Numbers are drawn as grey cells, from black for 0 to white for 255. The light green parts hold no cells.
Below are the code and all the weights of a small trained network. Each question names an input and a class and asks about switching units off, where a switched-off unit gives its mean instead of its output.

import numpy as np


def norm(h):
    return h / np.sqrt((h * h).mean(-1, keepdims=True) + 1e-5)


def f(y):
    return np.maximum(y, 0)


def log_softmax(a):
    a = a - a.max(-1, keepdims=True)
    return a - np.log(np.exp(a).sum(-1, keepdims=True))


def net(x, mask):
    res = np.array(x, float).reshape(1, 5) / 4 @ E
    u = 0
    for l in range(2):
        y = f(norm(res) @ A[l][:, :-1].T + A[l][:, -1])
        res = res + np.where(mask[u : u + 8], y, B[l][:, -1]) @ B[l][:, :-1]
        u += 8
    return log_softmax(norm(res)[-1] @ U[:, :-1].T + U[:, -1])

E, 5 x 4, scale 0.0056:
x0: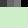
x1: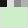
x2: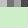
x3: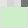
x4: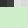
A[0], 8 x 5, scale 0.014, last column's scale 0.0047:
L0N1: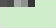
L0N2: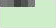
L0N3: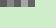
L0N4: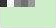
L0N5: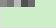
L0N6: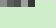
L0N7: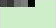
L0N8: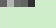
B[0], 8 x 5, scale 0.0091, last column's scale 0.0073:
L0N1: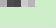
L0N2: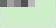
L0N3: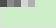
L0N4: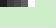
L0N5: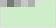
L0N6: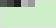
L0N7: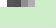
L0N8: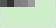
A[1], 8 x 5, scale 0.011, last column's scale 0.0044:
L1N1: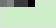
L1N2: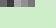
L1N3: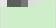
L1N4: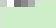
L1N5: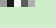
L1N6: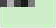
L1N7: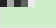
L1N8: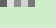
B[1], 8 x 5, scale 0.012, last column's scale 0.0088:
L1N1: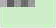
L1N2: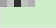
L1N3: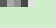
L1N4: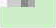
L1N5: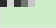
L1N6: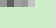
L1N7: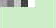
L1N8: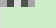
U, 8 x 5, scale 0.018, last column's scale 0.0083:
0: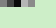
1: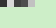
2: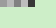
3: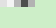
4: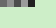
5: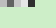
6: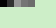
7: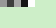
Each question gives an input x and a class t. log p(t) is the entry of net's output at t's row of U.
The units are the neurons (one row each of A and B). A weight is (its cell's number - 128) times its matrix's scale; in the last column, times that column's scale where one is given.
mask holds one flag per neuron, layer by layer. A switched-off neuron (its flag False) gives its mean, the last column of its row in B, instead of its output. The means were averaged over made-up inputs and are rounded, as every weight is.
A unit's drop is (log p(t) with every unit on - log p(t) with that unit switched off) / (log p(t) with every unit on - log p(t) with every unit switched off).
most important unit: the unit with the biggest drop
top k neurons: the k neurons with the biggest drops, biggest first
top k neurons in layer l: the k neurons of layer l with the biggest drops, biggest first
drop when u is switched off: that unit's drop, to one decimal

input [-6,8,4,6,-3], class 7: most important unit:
L0N4
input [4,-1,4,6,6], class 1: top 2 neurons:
[L1N5 L1N7]
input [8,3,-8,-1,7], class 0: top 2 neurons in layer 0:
[L0N1 L0N7]
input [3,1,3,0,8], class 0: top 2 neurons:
[L0N1 L1N7]
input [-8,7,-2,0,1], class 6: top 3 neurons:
[L0N4 L1N4 L0N3]
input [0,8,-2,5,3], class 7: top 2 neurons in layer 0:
[L0N1 L0N6]
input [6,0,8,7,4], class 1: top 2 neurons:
[L1N5 L1N7]
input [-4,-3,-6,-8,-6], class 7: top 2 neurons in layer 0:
[L0N2 L0N1]
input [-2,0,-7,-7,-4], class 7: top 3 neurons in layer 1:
[L1N7 L1N2 L1N5]
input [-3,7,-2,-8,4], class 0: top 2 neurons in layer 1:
[L1N3 L1N2]
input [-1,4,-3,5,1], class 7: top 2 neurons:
[L1N7 L1N5]
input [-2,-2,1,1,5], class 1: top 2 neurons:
[L1N5 L0N3]
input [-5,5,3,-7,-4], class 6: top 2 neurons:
[L0N3 L0N6]
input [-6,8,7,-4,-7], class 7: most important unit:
L1N7
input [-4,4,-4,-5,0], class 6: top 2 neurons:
[L1N7 L1N8]
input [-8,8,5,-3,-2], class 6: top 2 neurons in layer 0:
[L0N4 L0N3]
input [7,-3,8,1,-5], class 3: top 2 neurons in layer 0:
[L0N4 L0N5]
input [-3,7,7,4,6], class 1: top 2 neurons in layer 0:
[L0N3 L0N4]
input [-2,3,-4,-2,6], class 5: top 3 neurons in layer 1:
[L1N5 L1N8 L1N3]
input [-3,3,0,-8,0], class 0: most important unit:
L0N7
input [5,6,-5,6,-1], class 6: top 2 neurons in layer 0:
[L0N4 L0N8]
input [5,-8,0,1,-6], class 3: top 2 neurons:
[L0N4 L1N4]
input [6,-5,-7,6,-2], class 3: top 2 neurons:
[L0N4 L1N4]
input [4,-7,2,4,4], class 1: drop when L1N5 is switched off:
0.7
